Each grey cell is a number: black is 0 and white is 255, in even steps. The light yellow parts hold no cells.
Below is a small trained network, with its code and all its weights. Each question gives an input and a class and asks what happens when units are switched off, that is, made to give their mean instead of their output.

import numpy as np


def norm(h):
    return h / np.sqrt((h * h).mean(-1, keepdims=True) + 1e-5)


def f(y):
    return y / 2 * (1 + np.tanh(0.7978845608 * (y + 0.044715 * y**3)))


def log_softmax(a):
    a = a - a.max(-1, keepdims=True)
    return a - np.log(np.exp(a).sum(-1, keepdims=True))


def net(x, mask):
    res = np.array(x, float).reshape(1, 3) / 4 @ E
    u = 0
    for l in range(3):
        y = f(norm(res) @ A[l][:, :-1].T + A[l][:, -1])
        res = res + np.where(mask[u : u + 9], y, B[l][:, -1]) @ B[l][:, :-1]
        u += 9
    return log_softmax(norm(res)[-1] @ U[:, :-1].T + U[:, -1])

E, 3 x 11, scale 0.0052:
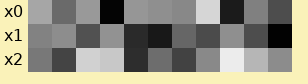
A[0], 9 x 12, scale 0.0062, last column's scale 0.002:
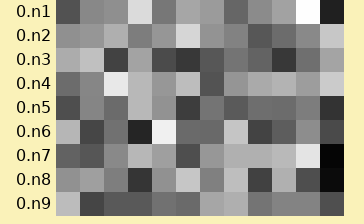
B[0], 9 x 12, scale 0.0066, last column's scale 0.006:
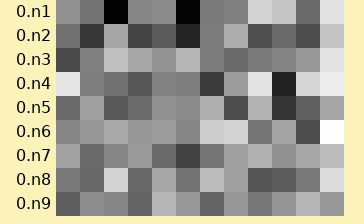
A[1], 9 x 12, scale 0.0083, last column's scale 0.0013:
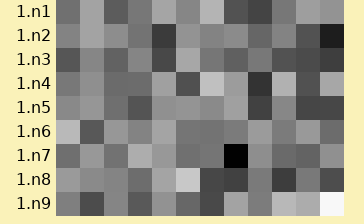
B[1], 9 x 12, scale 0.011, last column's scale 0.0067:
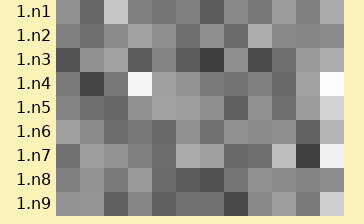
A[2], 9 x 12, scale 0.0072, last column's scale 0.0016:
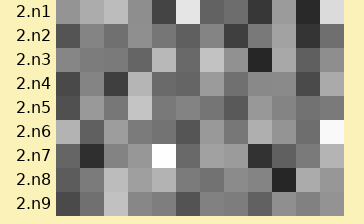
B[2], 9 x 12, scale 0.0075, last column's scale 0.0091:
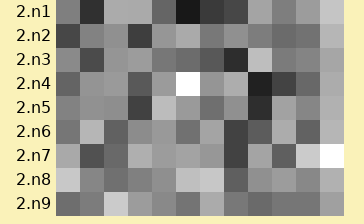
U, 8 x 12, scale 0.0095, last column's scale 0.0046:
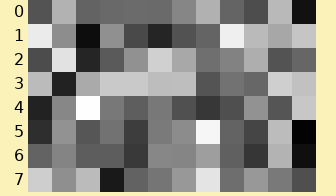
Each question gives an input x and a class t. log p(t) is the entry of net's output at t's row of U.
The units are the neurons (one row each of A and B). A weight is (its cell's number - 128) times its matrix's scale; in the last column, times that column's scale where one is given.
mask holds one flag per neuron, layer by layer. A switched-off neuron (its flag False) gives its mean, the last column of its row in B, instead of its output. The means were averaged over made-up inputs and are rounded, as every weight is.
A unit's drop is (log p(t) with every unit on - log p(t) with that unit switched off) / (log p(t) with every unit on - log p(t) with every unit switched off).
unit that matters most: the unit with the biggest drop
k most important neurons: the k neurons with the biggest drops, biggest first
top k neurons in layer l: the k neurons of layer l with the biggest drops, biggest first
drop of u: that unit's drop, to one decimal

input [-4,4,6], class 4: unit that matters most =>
1.n7
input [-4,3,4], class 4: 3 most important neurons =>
1.n7, 0.n6, 1.n5
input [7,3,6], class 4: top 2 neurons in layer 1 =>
1.n9, 1.n2
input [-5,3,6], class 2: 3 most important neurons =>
2.n1, 2.n4, 1.n7
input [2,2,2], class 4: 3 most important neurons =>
0.n6, 0.n4, 0.n8
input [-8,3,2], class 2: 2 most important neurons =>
0.n1, 1.n1
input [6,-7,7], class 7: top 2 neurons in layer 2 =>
2.n7, 2.n1
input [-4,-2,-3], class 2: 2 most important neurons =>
2.n4, 0.n4
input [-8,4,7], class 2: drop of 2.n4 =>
0.2
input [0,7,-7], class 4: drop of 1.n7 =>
0.1
